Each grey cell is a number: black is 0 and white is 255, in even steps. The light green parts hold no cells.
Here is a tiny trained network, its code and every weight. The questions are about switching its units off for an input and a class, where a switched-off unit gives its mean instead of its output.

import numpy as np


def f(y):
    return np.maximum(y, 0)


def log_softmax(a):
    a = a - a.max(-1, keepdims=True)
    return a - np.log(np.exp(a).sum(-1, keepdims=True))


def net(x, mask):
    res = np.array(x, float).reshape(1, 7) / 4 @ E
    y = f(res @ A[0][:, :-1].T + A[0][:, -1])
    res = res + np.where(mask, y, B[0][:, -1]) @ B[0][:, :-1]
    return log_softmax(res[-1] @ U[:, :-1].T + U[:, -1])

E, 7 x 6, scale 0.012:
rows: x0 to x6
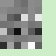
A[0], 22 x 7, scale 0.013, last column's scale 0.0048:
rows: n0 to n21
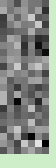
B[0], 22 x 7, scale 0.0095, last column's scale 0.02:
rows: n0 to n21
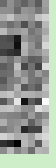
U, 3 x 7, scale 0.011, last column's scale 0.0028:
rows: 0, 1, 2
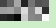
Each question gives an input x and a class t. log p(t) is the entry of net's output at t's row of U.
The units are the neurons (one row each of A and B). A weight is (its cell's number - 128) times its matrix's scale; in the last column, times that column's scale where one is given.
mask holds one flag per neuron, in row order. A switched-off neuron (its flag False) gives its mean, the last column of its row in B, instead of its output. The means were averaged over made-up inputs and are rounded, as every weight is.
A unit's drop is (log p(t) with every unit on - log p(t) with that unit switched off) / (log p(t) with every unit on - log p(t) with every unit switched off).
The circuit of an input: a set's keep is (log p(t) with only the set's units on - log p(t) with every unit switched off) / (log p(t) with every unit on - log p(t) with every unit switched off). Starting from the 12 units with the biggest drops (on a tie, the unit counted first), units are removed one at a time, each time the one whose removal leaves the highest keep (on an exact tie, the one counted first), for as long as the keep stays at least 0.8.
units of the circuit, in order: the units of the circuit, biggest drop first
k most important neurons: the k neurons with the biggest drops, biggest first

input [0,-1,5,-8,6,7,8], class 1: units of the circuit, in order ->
[n15]
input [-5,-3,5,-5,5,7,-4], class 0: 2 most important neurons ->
[n14, n6]
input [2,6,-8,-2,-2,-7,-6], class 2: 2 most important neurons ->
[n6, n5]
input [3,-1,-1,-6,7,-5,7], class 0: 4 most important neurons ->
[n14, n19, n12, n13]
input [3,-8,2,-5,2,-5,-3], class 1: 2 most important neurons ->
[n9, n18]
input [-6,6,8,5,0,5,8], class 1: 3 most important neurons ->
[n2, n15, n6]
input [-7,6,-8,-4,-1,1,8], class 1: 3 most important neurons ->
[n15, n2, n20]
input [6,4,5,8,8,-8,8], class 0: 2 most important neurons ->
[n14, n19]
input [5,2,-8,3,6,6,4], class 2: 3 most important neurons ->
[n6, n5, n7]
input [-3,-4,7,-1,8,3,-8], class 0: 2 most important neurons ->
[n14, n12]
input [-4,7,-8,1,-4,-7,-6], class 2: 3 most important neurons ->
[n6, n5, n7]
